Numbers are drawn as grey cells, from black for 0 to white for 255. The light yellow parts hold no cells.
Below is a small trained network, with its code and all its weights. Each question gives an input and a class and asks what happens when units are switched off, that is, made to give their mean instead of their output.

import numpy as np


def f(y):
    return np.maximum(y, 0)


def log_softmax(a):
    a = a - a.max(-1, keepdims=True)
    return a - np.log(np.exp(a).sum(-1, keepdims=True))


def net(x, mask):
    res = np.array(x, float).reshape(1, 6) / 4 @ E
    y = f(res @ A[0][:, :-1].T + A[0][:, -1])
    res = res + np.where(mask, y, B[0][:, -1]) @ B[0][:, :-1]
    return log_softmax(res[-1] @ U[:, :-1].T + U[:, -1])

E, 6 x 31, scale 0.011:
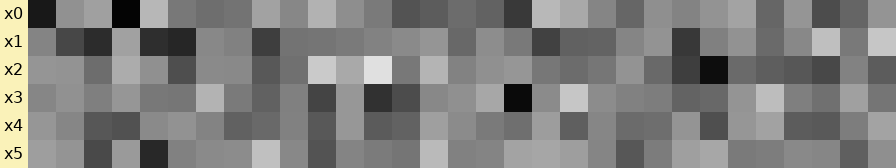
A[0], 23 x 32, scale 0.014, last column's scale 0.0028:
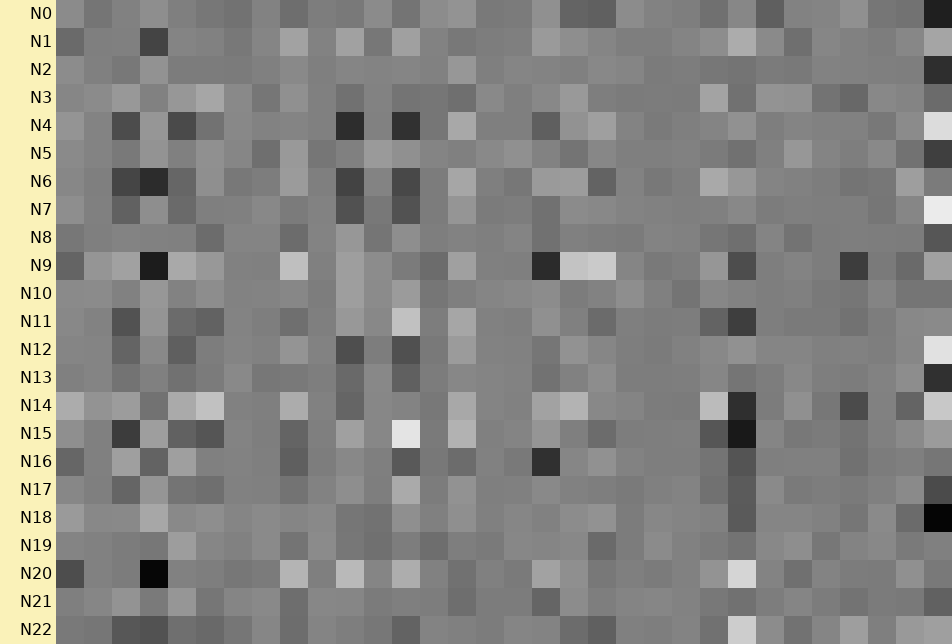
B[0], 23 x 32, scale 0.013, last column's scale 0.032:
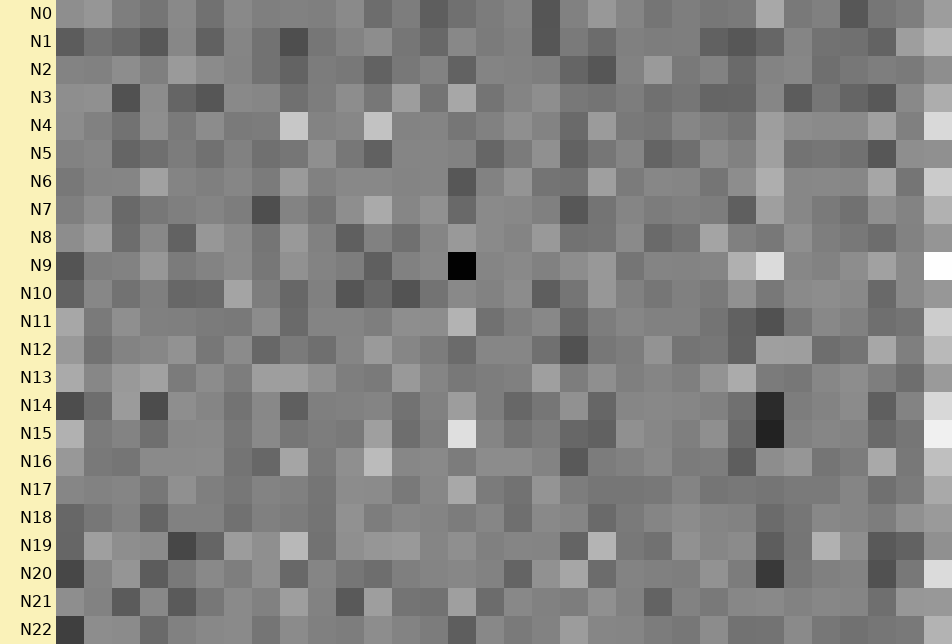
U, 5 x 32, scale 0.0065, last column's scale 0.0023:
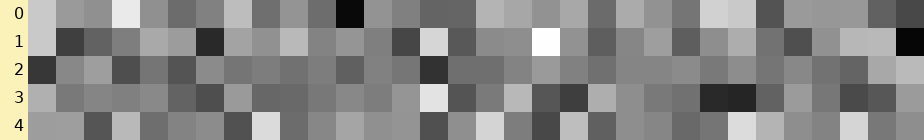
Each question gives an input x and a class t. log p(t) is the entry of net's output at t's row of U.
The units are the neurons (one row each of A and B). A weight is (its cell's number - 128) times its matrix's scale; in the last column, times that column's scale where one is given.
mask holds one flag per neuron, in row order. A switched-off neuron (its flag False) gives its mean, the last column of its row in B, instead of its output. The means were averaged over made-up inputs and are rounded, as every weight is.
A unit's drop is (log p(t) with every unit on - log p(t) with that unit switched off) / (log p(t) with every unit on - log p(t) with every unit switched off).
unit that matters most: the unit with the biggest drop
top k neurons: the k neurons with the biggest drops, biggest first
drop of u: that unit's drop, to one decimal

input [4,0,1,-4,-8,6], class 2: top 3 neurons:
N15; N11; N14
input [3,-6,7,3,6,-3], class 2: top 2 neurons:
N9; N14
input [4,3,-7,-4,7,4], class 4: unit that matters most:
N6
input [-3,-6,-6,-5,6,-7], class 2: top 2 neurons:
N15; N11
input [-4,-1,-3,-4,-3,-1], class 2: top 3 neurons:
N15; N11; N4
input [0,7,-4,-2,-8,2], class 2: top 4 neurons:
N15; N22; N16; N6
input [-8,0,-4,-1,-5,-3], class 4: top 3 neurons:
N15; N20; N14
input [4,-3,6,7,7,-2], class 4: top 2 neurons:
N9; N16
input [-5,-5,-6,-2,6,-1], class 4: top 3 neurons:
N15; N6; N20
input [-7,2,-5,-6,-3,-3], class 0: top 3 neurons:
N15; N14; N20
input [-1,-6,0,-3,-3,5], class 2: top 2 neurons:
N15; N11
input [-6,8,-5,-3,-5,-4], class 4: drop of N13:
-0.1
